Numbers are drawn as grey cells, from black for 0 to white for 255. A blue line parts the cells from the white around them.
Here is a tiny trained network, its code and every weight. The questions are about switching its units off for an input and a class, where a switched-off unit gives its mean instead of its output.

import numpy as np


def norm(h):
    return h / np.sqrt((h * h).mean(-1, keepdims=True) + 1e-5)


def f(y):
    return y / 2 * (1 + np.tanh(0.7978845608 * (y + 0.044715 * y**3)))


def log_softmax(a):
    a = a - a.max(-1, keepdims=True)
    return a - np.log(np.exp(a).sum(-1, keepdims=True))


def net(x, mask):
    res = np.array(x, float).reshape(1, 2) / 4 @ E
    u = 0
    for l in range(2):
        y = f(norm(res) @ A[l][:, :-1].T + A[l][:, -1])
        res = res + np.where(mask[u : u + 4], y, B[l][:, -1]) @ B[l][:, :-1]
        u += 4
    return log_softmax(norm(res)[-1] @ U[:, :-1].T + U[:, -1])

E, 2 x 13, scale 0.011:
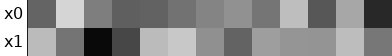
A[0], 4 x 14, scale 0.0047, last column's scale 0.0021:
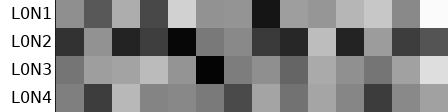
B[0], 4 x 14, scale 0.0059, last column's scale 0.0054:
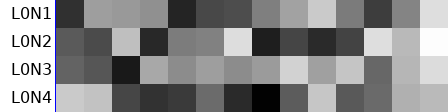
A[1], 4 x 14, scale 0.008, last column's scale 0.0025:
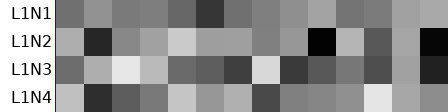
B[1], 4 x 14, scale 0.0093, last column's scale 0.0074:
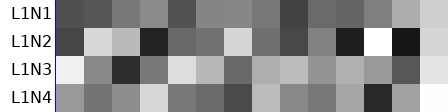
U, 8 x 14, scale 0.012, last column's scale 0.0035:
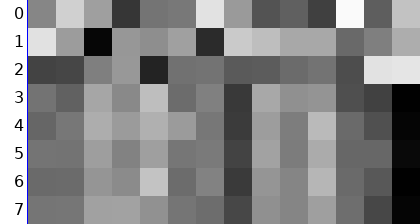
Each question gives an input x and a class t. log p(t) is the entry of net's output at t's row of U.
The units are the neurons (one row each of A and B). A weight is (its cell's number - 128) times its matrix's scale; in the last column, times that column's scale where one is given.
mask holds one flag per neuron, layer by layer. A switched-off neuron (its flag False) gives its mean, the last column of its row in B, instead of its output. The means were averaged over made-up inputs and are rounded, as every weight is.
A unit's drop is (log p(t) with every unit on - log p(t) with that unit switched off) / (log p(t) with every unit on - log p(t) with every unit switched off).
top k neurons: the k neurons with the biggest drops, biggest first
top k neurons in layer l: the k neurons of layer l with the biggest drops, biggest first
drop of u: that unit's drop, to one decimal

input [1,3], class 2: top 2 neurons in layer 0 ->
L0N1, L0N3
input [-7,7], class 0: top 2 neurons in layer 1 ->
L1N2, L1N3
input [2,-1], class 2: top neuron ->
L1N3
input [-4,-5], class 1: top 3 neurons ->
L1N3, L0N2, L0N4
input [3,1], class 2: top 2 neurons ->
L0N2, L1N2
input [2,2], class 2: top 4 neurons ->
L1N3, L1N2, L0N2, L1N4
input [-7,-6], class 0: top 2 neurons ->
L1N2, L0N1
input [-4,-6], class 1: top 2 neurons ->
L1N3, L0N2
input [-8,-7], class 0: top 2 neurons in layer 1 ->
L1N2, L1N4
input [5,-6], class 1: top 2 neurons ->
L1N3, L1N2
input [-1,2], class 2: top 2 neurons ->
L0N1, L1N3
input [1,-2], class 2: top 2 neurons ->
L0N3, L1N2
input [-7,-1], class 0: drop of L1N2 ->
1.2
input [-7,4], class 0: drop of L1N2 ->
1.9
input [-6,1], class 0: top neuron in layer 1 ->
L1N2
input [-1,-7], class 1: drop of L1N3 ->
0.7
